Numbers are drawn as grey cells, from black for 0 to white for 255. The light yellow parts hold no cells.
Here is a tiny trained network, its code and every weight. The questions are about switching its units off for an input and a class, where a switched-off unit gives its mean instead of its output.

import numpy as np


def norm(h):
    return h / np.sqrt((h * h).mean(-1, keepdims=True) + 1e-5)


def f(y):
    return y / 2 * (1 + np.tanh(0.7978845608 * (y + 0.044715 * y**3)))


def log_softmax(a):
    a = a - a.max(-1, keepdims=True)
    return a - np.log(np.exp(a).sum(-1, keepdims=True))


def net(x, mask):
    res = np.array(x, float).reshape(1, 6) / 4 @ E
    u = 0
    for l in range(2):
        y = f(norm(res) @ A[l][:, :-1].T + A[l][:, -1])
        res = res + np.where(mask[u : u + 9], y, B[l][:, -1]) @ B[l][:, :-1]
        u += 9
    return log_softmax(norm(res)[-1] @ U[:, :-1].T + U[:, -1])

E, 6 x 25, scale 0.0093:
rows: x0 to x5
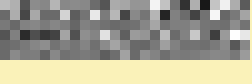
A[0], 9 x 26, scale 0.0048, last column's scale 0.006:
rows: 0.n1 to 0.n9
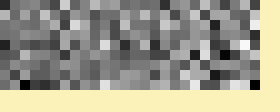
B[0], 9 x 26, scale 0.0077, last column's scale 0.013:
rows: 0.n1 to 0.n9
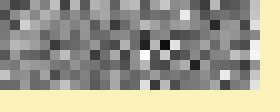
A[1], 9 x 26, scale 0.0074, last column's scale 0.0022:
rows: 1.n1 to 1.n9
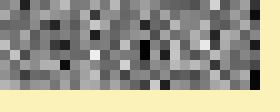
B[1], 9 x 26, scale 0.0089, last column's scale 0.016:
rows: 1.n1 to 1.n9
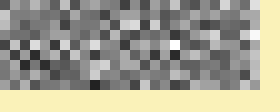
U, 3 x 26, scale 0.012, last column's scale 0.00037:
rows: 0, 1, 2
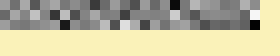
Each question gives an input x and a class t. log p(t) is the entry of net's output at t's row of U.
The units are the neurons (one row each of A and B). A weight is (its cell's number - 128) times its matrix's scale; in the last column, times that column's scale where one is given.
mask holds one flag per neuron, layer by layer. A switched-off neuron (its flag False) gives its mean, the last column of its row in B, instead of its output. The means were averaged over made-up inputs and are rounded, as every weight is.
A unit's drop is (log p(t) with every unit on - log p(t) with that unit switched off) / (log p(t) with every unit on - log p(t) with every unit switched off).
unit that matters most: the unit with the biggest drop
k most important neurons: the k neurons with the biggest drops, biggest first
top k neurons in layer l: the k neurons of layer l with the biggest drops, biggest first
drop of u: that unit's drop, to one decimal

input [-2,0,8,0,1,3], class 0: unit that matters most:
0.n6
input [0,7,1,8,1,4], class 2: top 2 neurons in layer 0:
0.n5; 0.n6
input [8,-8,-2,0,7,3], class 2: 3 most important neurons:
0.n6; 1.n7; 0.n2
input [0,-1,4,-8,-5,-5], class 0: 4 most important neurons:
0.n5; 0.n6; 0.n1; 1.n1
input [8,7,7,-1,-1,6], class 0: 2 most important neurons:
0.n6; 0.n9
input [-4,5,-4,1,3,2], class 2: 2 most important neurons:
0.n5; 0.n9
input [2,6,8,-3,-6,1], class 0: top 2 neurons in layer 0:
0.n6; 0.n9
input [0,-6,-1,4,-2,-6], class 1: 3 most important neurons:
0.n6; 0.n5; 1.n5
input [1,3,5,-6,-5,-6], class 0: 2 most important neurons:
0.n9; 0.n6
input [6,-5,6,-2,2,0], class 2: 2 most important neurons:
0.n6; 1.n7
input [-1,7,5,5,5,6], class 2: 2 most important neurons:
0.n5; 0.n6
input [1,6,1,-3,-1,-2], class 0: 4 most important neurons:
0.n6; 0.n9; 1.n6; 1.n9
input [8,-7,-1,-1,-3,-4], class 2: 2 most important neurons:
0.n6; 1.n7
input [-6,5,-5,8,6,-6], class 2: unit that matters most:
0.n5
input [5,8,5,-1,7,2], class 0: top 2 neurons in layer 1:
1.n6; 1.n9
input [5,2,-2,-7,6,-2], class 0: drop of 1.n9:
0.1
